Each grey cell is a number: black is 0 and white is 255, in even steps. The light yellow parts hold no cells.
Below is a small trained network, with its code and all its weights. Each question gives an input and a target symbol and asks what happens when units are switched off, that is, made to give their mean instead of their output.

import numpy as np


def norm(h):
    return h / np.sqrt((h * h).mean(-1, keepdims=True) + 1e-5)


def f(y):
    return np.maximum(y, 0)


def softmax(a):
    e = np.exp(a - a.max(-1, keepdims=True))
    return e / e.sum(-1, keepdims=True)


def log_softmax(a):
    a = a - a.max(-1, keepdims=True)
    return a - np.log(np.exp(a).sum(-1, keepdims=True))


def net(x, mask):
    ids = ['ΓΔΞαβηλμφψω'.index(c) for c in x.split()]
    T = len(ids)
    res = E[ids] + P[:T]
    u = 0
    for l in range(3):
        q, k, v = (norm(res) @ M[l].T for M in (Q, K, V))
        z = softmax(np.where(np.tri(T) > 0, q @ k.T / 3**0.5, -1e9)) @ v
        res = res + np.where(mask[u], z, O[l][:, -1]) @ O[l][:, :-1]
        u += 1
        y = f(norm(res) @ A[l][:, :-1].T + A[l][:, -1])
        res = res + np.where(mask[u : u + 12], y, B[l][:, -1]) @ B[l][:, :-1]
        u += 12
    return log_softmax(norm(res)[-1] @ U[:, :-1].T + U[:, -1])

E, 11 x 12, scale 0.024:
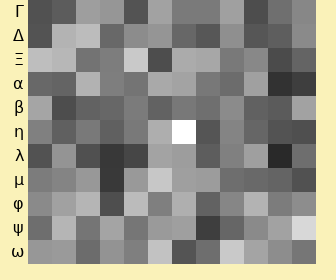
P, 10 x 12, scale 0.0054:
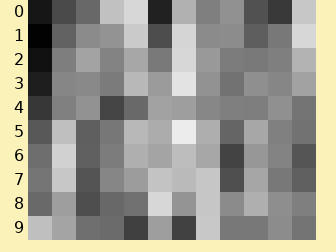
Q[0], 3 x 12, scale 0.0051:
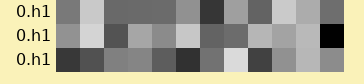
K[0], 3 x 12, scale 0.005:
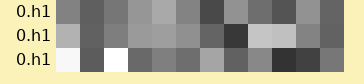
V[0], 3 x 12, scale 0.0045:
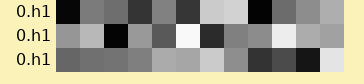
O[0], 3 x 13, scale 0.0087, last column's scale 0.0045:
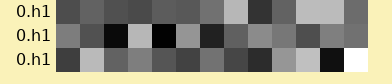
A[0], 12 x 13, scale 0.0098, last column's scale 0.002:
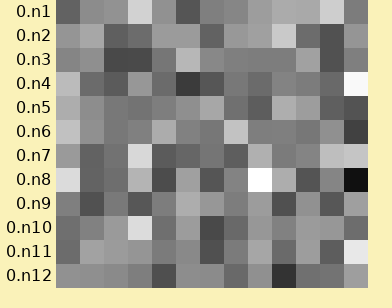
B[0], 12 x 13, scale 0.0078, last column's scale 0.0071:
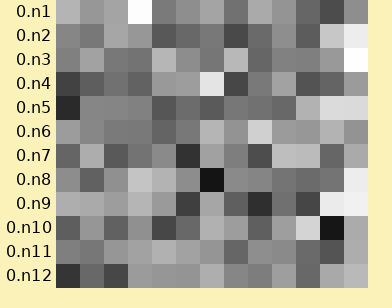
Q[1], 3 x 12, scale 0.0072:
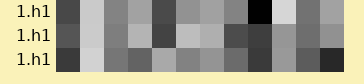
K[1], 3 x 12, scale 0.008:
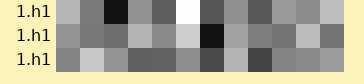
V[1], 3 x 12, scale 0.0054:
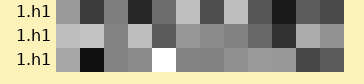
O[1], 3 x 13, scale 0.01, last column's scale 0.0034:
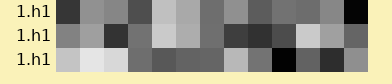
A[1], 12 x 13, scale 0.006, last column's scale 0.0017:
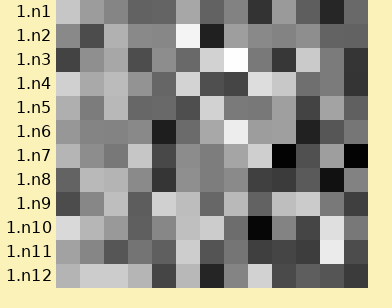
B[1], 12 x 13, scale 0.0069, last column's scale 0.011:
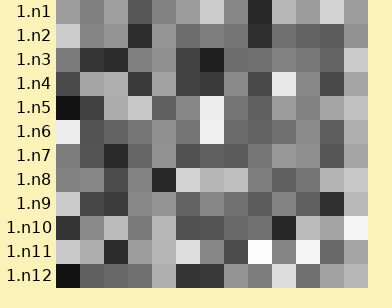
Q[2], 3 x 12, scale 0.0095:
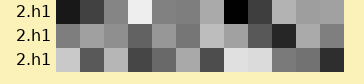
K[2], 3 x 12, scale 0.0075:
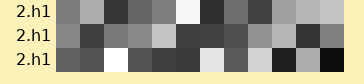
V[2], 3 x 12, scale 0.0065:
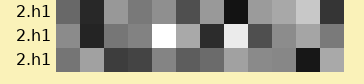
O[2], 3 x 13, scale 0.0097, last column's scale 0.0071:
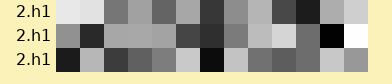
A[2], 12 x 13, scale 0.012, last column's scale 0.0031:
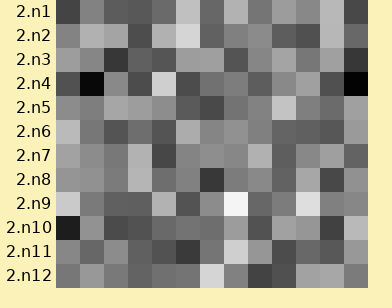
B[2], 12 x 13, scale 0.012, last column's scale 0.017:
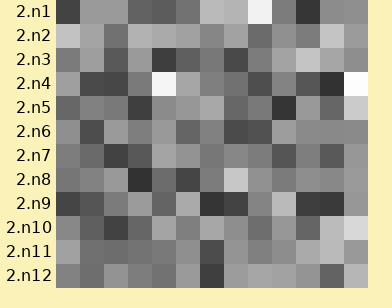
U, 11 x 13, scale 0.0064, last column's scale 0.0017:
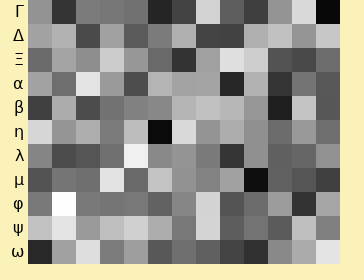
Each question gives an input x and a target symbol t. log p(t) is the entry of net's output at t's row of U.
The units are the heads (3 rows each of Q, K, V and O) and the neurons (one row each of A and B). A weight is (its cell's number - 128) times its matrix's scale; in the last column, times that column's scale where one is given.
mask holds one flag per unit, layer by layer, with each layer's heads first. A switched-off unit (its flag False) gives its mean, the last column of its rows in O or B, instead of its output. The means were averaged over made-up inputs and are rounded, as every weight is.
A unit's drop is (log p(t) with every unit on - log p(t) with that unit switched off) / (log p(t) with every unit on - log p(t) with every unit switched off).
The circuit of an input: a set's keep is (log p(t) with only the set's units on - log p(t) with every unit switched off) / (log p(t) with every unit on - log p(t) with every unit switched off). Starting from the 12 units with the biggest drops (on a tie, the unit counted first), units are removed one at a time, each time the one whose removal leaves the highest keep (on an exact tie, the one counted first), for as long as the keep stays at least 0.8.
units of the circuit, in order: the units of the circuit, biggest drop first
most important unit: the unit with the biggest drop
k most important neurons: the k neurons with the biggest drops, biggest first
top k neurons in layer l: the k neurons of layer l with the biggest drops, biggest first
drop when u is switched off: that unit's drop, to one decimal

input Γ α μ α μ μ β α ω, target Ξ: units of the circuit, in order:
(2.n4, 2.n10)
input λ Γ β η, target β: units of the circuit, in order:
(2.h1, 2.n1)
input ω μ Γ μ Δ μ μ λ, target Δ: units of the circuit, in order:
(2.n3, 1.h1, 2.n4)
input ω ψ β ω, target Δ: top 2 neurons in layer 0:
(0.n7, 0.n10)
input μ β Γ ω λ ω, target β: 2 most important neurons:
(0.n8, 2.n1)
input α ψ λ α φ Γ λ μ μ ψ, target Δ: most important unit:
0.n9
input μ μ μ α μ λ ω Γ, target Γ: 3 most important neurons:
(0.n8, 2.n4, 1.n8)
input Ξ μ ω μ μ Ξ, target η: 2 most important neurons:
(2.n4, 0.n6)
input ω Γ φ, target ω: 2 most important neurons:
(0.n8, 2.n4)
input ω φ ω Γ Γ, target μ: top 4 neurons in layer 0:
(0.n9, 0.n12, 0.n7, 0.n3)
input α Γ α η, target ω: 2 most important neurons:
(2.n4, 2.n10)
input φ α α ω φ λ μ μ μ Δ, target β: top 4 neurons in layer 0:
(0.n8, 0.n9, 0.n2, 0.n10)
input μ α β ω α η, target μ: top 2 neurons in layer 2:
(2.n4, 2.n10)
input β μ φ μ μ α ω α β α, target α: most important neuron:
(1.n8)
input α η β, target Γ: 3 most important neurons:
(0.n3, 2.n4, 1.n12)
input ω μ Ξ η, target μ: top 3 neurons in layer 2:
(2.n4, 2.n12, 2.n10)
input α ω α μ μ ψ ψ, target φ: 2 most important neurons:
(0.n8, 2.n8)
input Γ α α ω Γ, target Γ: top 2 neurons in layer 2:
(2.n4, 2.n11)
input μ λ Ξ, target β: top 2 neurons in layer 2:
(2.n1, 2.n4)
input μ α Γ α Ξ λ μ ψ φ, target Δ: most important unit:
1.h1
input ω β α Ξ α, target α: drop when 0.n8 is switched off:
0.1
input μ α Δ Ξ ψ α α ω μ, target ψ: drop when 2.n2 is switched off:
0.1
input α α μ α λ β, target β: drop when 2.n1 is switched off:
0.2
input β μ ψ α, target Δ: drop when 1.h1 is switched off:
0.4
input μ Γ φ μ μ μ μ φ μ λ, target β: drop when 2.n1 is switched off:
0.3
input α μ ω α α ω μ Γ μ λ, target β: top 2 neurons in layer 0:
(0.n8, 0.n2)
